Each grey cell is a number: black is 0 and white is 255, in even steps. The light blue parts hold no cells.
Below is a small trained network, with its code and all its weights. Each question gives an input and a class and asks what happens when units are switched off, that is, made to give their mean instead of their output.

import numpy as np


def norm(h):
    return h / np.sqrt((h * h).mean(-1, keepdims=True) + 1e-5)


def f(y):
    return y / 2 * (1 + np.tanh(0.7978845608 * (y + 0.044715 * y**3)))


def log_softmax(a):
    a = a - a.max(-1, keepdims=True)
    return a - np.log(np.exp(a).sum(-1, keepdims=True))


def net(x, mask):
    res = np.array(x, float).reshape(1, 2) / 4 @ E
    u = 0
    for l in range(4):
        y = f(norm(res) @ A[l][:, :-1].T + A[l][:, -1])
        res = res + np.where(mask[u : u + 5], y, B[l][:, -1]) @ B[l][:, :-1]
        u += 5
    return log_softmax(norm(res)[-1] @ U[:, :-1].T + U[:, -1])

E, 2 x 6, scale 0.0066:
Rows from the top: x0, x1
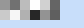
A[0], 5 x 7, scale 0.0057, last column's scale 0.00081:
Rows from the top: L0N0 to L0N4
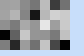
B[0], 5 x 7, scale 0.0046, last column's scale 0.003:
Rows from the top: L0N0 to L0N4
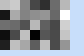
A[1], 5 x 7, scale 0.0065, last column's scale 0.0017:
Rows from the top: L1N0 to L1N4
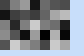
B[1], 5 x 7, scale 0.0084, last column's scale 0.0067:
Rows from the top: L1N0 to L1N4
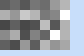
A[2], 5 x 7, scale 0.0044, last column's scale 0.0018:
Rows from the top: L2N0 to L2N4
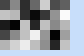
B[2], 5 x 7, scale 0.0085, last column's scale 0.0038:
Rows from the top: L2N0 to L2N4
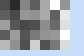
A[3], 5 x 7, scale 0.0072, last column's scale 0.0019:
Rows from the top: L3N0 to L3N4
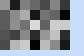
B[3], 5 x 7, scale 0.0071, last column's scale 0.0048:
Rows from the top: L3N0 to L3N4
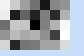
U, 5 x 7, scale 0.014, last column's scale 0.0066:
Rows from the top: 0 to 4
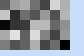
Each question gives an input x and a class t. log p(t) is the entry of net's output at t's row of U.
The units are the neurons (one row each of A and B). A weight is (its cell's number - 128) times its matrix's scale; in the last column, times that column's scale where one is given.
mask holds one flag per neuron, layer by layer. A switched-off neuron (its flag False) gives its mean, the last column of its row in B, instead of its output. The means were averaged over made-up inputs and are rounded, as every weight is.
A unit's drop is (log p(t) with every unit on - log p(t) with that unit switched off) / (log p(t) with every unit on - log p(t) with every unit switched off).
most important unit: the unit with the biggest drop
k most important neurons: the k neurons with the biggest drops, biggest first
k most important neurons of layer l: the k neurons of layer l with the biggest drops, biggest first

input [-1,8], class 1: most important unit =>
L1N1
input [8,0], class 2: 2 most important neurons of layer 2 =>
[L2N0; L2N3]
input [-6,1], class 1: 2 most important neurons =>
[L2N4; L0N2]
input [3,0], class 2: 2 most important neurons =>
[L1N1; L0N2]
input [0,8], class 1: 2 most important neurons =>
[L1N1; L0N1]
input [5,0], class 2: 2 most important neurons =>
[L1N1; L1N2]
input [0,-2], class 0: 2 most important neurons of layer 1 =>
[L1N1; L1N4]
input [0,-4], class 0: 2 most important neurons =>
[L1N1; L1N4]
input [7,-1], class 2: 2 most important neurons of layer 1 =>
[L1N1; L1N2]
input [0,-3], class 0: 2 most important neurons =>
[L1N1; L1N4]
